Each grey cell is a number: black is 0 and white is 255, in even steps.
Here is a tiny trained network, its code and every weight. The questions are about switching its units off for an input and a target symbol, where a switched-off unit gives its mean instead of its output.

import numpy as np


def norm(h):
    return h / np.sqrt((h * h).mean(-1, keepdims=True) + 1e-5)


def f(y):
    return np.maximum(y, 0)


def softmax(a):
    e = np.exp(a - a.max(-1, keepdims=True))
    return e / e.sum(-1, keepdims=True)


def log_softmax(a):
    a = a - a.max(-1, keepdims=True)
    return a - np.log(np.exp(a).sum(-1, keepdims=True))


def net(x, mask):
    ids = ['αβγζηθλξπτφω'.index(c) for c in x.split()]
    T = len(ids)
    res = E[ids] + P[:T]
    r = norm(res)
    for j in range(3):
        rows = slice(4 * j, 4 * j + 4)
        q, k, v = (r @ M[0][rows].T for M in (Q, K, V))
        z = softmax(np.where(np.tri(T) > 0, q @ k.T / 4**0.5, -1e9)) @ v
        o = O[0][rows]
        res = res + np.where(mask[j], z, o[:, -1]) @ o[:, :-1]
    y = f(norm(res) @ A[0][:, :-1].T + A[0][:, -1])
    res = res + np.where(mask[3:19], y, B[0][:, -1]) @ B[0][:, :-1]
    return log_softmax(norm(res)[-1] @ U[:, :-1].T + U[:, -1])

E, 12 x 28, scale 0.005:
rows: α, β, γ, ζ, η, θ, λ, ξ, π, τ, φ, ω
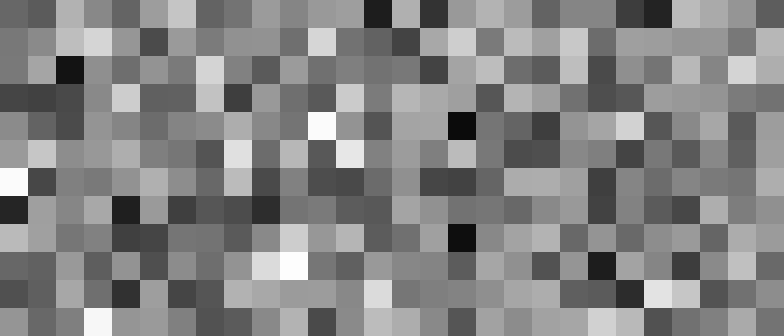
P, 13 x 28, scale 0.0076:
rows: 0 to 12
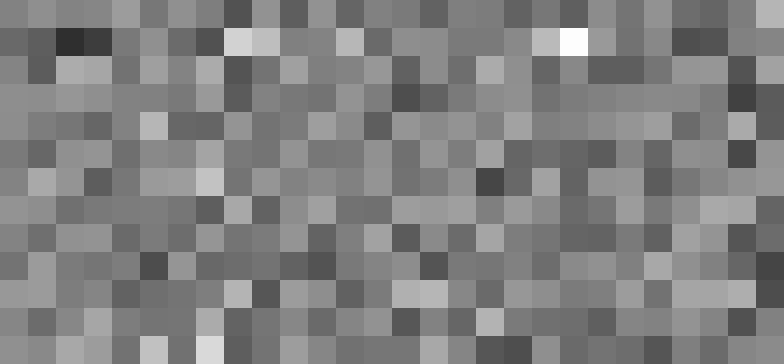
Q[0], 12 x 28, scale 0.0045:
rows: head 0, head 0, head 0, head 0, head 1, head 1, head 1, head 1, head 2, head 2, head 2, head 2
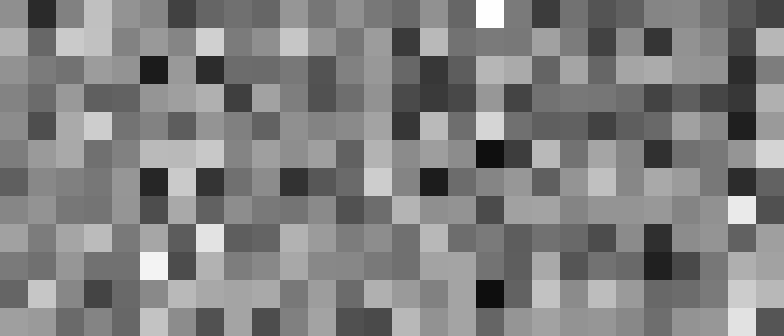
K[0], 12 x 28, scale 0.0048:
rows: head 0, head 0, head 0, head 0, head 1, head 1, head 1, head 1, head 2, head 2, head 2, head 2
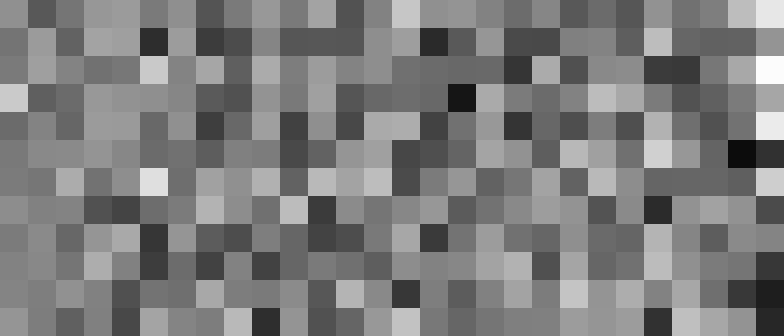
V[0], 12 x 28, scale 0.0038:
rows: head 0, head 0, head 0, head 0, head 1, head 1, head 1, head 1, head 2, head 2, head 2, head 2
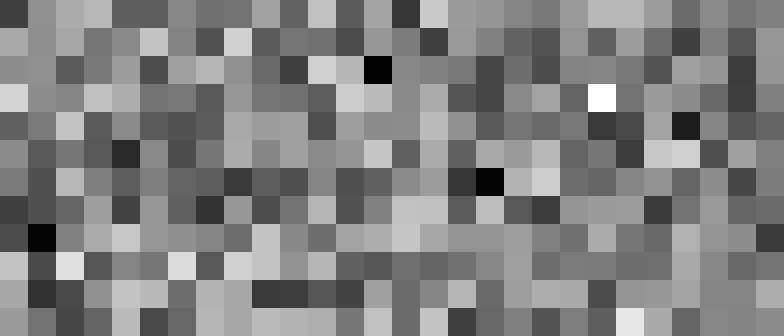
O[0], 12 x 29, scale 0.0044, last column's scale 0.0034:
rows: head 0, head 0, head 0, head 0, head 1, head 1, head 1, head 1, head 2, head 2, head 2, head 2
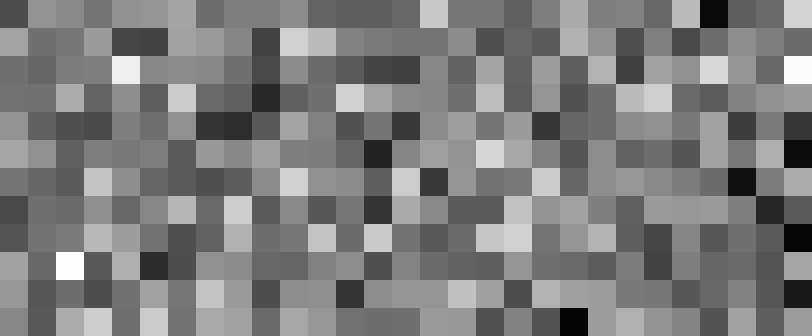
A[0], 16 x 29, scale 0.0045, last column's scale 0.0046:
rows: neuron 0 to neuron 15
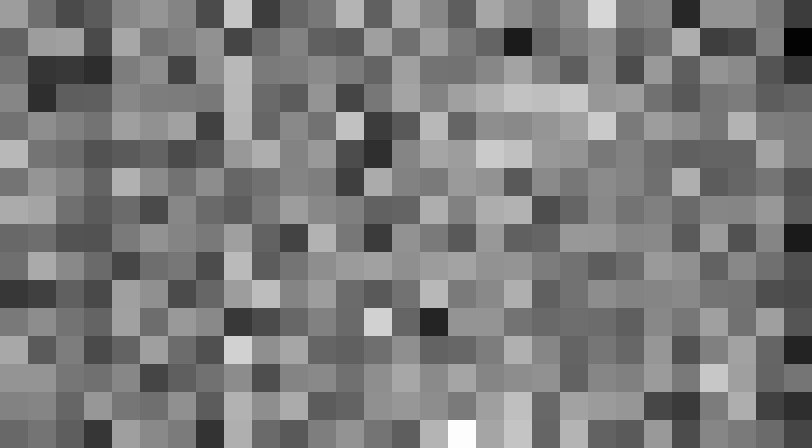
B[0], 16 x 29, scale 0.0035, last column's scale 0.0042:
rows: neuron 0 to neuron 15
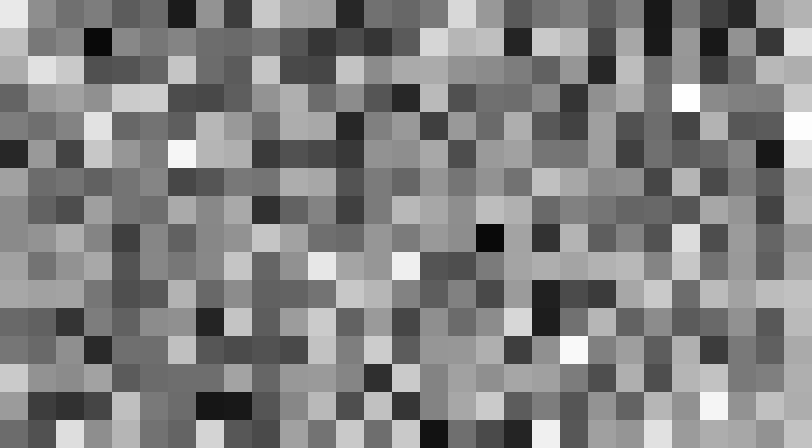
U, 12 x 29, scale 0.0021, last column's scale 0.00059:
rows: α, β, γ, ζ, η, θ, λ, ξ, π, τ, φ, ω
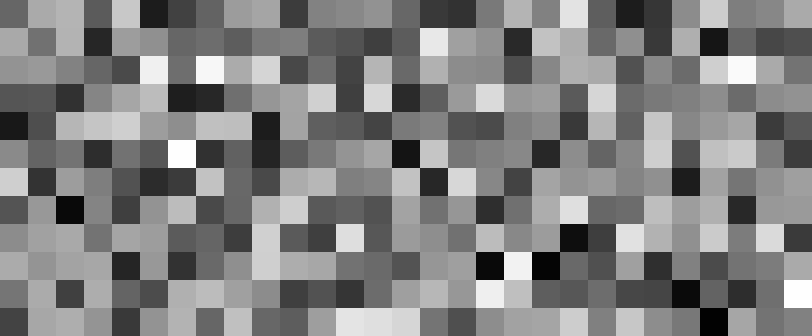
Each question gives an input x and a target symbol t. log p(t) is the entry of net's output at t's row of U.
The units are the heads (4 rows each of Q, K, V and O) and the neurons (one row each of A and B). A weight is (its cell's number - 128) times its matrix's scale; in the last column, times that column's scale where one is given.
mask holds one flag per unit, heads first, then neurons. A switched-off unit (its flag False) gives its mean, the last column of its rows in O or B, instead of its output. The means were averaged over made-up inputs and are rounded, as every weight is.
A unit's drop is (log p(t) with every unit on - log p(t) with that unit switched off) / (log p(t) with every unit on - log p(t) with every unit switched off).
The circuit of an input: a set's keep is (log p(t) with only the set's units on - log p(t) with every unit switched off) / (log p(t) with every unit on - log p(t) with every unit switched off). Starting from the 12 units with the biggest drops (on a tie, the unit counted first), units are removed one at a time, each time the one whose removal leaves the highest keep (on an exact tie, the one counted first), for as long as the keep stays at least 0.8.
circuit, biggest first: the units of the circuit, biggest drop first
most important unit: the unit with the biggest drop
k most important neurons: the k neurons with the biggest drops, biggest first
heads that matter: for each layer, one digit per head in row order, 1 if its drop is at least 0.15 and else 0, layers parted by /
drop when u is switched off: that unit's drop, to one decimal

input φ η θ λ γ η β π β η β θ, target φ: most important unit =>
head 1
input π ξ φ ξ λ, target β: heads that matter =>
001
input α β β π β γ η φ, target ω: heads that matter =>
100
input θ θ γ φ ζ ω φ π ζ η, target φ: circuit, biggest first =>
[head 1; neuron 5]
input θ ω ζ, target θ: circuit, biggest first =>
[head 1; head 0]
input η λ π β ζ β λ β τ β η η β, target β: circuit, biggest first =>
[neuron 1; head 0]
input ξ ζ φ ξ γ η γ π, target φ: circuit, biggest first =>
[head 1; neuron 5]
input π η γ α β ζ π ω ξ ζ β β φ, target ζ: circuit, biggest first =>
[head 2; head 1]
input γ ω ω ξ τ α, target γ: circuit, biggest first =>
[head 1; head 2]
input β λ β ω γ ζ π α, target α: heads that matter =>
001
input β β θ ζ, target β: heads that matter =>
000
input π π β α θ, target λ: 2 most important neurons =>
[neuron 15; neuron 0]
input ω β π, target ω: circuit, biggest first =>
[head 0; head 1]
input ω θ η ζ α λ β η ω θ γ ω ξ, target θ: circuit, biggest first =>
[head 1; head 0]
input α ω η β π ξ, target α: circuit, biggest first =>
[head 2]
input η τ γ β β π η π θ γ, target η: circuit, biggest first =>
[head 0; head 2]
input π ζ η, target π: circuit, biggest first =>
[head 0; head 2]
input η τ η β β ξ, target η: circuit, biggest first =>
[head 1; head 0]
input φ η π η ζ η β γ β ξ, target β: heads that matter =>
000
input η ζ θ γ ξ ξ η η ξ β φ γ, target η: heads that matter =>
110
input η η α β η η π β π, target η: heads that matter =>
110
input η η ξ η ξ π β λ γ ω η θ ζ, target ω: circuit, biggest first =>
[head 0; head 2]
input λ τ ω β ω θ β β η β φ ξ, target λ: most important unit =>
head 0
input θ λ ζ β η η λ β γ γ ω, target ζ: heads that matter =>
001
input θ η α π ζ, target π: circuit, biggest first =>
[neuron 2; head 0]
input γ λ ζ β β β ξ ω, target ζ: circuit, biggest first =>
[head 2; neuron 14]
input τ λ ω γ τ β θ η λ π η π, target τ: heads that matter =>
101
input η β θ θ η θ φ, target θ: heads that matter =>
110
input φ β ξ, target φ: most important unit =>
head 1
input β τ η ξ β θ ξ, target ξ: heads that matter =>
011
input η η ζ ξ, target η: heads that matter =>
110
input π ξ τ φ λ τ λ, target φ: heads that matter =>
010
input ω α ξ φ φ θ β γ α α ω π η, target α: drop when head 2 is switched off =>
0.7
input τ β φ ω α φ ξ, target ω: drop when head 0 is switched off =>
0.4
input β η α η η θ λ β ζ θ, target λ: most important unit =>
head 0
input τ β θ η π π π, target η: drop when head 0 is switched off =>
0.3
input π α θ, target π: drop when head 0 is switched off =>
0.2
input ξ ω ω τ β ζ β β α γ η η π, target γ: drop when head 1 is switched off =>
0.3
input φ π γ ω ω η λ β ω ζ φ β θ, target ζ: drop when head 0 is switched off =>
0.1
